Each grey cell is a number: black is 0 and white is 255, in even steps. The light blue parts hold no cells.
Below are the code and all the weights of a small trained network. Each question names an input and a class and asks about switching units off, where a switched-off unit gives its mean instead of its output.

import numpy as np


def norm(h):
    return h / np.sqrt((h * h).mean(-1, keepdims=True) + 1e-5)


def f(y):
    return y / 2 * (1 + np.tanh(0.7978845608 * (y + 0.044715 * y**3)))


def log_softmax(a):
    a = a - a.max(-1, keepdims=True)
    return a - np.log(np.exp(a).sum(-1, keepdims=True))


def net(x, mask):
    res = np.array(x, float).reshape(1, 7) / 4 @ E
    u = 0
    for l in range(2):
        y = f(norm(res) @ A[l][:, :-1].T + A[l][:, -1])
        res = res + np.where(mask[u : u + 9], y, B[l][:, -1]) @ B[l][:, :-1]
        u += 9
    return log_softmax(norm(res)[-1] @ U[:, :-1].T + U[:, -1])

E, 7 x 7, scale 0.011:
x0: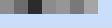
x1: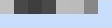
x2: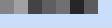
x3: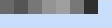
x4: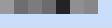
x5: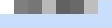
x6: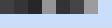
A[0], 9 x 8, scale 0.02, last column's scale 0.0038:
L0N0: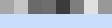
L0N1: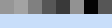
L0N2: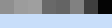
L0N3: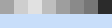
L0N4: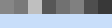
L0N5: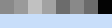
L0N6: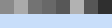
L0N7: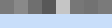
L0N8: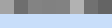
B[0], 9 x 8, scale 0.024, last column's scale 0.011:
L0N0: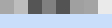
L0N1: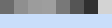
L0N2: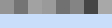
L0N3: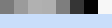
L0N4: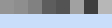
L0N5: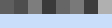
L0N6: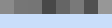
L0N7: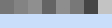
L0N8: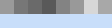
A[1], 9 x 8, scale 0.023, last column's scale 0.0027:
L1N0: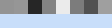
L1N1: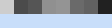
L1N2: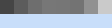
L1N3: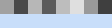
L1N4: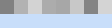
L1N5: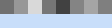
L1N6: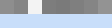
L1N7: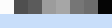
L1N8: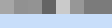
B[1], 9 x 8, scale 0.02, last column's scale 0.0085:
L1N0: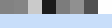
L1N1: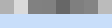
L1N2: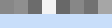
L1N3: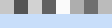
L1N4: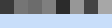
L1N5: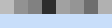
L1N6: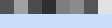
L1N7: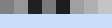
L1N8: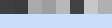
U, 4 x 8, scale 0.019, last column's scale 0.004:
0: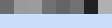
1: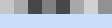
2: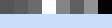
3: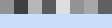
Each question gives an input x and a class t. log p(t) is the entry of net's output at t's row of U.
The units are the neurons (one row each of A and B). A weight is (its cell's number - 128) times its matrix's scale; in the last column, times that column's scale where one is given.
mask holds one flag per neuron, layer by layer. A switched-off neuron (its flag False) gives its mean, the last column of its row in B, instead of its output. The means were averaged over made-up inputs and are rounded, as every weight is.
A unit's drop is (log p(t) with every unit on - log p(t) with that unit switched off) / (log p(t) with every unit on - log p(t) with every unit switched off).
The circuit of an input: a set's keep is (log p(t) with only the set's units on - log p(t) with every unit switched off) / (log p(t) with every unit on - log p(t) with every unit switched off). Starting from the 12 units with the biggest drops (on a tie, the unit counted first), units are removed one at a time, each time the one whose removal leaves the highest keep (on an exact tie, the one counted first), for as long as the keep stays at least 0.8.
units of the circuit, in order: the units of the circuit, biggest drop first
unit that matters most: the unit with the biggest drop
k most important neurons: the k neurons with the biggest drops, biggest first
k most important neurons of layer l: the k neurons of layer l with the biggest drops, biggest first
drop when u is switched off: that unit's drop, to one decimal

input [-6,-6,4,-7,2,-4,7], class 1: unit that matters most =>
L0N3
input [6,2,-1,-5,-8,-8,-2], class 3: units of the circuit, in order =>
[L0N3; L1N8]
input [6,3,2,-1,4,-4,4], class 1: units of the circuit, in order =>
[L0N3; L0N1]
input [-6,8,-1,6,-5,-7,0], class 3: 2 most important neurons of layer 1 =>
[L1N8; L1N3]
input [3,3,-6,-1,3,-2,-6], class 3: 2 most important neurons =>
[L0N8; L0N1]
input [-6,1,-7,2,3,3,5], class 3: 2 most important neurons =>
[L0N3; L1N3]
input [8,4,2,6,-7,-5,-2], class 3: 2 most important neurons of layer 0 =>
[L0N3; L0N1]
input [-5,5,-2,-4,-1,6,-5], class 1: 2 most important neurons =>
[L0N8; L1N7]
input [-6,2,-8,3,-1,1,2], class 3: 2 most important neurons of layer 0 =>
[L0N8; L0N1]
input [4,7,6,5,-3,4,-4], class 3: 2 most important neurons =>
[L0N3; L1N8]
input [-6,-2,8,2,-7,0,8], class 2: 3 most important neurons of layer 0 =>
[L0N3; L0N7; L0N4]
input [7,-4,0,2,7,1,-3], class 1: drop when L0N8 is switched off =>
0.0
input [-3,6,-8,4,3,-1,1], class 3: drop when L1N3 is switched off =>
0.1
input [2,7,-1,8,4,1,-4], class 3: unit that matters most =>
L1N3
